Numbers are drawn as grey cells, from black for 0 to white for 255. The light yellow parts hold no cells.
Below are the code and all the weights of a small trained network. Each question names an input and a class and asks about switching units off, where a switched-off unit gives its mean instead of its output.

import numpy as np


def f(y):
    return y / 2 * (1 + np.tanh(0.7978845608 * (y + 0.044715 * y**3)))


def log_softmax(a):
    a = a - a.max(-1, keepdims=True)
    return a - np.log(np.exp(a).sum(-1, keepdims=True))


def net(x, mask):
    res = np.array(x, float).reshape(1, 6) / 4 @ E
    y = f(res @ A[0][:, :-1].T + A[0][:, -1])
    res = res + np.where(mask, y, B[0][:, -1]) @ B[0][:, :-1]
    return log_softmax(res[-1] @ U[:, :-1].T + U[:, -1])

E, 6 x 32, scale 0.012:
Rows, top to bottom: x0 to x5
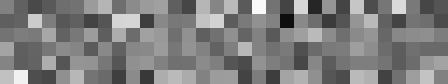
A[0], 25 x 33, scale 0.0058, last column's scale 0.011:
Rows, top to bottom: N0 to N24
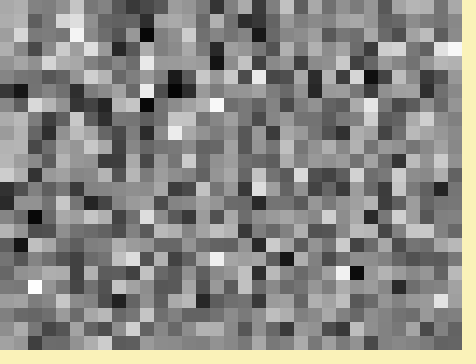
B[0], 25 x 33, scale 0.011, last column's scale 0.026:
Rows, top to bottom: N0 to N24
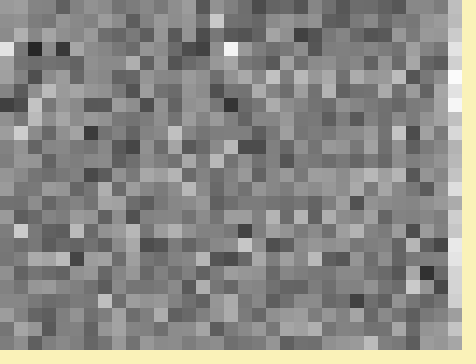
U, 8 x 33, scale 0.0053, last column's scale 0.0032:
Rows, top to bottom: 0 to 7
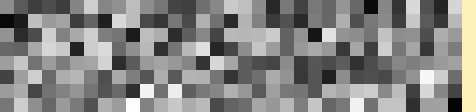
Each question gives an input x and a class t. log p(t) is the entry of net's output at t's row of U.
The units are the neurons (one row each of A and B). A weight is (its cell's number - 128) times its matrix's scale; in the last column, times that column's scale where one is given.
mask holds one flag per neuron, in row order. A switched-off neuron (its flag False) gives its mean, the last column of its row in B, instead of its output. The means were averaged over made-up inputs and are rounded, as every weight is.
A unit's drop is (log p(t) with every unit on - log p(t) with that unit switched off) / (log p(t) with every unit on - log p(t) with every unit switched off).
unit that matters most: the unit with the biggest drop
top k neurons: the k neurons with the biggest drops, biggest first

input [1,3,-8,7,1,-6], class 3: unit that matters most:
N6
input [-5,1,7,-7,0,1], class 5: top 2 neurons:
(N3, N2)
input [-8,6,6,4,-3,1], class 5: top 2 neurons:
(N2, N8)
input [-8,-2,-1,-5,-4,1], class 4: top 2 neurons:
(N2, N8)
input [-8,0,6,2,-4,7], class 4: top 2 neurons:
(N21, N0)
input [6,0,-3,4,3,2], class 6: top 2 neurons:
(N7, N15)
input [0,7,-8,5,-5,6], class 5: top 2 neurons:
(N7, N2)
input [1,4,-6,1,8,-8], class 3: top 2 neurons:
(N6, N18)
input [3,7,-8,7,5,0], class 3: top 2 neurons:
(N18, N9)
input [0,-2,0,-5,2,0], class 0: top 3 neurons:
(N5, N6, N9)
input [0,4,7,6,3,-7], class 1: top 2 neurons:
(N5, N17)
